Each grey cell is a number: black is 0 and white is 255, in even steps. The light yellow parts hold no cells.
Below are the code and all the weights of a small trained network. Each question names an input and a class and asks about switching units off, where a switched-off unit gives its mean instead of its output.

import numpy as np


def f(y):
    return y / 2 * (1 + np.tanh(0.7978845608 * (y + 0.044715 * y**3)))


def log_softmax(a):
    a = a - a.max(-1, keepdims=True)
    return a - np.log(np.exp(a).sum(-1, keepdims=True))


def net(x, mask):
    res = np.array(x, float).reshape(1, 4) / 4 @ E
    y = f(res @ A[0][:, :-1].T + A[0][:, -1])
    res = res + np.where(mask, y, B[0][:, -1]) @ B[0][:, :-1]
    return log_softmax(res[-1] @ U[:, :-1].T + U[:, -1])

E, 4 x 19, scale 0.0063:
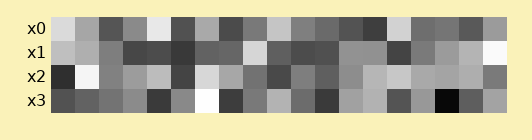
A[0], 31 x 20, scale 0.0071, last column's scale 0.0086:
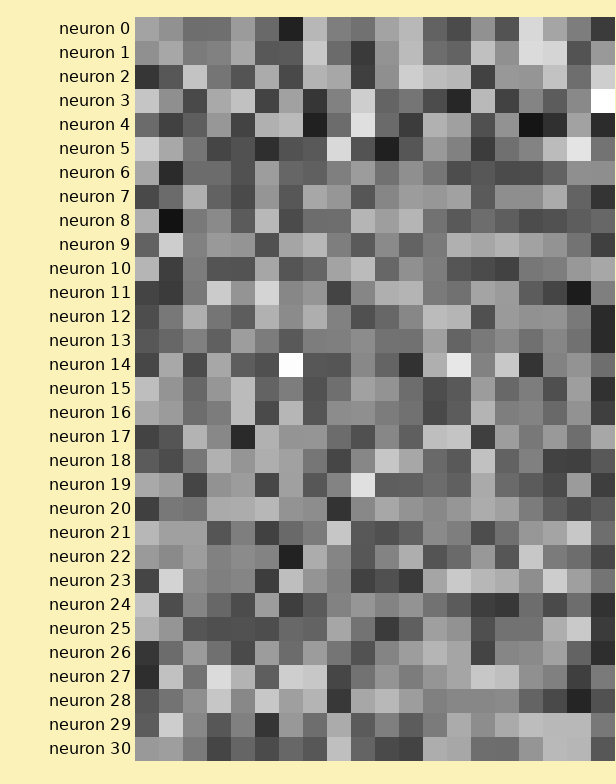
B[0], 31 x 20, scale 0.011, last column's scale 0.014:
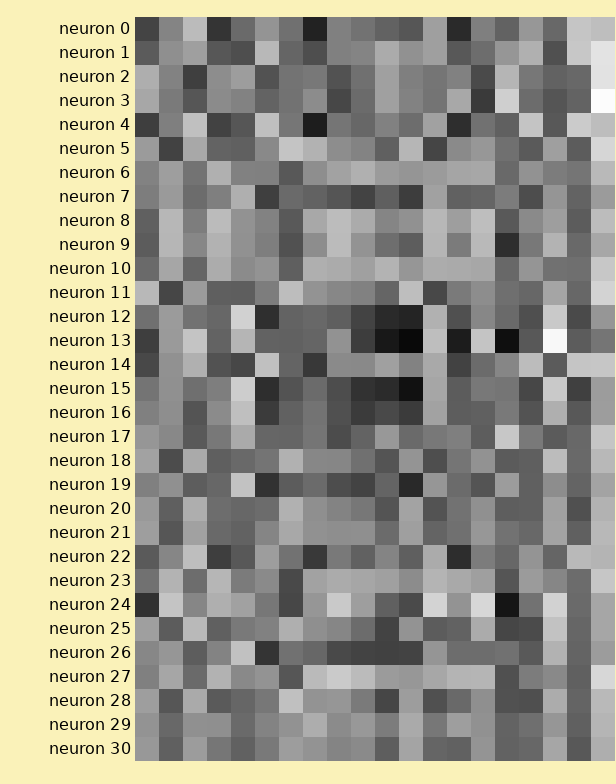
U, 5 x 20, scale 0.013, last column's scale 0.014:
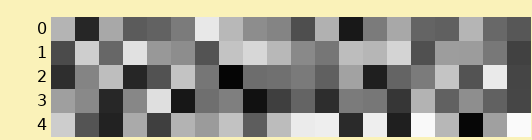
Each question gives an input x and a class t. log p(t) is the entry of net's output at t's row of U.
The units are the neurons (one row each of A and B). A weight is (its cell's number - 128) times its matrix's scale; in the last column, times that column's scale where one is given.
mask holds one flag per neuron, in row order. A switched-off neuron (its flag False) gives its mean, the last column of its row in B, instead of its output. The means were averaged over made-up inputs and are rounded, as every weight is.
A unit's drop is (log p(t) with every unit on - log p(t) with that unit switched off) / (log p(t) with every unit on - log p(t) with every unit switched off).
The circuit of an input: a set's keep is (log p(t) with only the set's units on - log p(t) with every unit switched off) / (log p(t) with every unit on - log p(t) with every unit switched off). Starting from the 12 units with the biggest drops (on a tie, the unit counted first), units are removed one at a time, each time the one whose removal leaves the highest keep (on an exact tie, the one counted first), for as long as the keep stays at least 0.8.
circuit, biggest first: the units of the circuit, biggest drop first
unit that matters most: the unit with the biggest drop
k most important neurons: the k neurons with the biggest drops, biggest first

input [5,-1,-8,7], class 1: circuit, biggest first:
[neuron 8]
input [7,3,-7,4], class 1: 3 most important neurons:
[neuron 10; neuron 24; neuron 6]
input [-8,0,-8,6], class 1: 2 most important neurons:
[neuron 8; neuron 24]
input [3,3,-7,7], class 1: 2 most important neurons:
[neuron 10; neuron 6]
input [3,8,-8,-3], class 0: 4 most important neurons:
[neuron 5; neuron 25; neuron 21; neuron 27]
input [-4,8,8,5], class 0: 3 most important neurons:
[neuron 5; neuron 25; neuron 30]
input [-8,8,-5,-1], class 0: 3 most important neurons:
[neuron 5; neuron 25; neuron 21]
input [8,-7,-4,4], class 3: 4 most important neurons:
[neuron 19; neuron 3; neuron 15; neuron 5]
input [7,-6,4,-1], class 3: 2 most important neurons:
[neuron 3; neuron 16]
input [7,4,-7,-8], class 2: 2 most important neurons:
[neuron 0; neuron 22]
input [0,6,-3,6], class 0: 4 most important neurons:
[neuron 5; neuron 25; neuron 1; neuron 0]
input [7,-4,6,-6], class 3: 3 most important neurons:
[neuron 3; neuron 16; neuron 15]
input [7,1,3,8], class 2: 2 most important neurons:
[neuron 14; neuron 4]
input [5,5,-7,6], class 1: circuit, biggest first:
[neuron 10]
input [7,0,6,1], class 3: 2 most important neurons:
[neuron 3; neuron 16]
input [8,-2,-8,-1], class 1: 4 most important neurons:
[neuron 8; neuron 24; neuron 10; neuron 6]
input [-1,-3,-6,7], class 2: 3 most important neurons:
[neuron 4; neuron 27; neuron 23]
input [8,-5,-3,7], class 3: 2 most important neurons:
[neuron 3; neuron 19]
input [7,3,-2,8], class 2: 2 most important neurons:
[neuron 4; neuron 14]
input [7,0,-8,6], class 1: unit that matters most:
neuron 8
